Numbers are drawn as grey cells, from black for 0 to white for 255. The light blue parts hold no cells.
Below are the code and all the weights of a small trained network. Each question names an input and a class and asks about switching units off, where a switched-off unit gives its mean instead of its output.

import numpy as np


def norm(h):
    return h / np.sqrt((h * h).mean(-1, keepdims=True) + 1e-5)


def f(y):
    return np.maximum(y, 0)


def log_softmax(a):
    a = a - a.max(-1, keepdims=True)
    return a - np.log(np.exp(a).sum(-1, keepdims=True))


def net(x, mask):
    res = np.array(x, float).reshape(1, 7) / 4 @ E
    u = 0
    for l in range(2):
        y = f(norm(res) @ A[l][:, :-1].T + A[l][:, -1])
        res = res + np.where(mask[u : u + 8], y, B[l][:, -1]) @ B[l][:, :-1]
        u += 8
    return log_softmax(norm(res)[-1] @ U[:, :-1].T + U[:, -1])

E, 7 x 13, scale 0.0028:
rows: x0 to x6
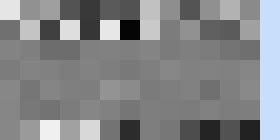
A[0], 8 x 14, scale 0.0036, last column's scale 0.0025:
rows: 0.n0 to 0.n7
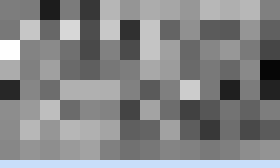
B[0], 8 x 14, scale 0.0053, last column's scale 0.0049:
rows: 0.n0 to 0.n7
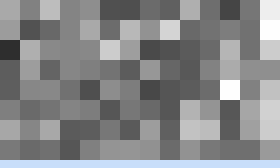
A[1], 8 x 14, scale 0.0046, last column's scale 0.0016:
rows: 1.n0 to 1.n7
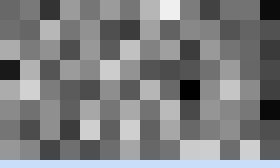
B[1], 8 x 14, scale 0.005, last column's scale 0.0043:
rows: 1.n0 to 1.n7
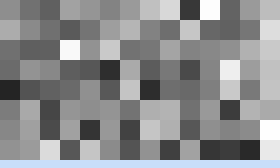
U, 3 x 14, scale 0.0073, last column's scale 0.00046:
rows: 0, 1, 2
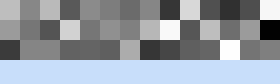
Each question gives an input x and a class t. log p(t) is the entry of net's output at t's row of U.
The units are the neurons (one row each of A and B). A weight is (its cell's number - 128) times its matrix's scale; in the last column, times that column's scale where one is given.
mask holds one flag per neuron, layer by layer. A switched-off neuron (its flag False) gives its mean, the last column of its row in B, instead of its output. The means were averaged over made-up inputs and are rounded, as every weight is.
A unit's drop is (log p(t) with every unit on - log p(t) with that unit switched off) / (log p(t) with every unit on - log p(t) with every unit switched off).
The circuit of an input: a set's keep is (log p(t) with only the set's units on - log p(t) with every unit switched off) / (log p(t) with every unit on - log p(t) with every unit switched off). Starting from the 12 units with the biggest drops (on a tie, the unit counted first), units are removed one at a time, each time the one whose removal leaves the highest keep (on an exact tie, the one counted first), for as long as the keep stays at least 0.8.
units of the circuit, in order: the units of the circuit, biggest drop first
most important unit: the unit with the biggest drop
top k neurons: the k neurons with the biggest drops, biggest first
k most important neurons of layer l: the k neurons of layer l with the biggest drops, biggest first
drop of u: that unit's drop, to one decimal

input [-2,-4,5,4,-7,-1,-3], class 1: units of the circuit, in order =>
[1.n6]
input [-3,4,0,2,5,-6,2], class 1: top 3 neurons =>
[0.n1, 0.n2, 0.n0]
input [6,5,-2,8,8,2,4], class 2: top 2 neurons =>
[0.n2, 1.n4]
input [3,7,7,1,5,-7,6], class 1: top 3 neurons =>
[0.n1, 0.n0, 1.n0]
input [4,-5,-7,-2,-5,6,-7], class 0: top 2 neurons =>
[1.n7, 0.n1]
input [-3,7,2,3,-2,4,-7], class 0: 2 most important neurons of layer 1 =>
[1.n7, 1.n6]
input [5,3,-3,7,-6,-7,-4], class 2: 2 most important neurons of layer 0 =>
[0.n2, 0.n5]
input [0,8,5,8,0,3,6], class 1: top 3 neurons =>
[0.n1, 0.n0, 1.n0]
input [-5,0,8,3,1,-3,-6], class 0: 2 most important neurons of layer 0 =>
[0.n0, 0.n2]
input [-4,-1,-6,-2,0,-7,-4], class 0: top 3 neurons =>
[0.n2, 0.n0, 1.n7]
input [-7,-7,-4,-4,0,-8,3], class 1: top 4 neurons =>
[1.n6, 0.n2, 1.n5, 1.n4]
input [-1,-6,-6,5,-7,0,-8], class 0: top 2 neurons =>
[1.n7, 0.n1]
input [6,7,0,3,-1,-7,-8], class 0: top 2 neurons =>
[0.n0, 1.n7]
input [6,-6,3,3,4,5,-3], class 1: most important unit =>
0.n4
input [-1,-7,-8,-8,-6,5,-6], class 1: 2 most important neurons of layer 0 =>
[0.n6, 0.n5]
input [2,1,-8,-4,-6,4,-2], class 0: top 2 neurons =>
[0.n0, 0.n4]
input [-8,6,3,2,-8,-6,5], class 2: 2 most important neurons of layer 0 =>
[0.n4, 0.n0]
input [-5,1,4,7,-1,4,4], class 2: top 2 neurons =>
[0.n4, 0.n0]
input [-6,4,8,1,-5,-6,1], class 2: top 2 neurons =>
[0.n4, 1.n3]
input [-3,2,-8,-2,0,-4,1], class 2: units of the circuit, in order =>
[0.n4]
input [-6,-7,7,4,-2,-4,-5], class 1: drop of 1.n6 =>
0.8
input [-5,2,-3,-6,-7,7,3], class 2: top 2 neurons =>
[0.n4, 0.n0]
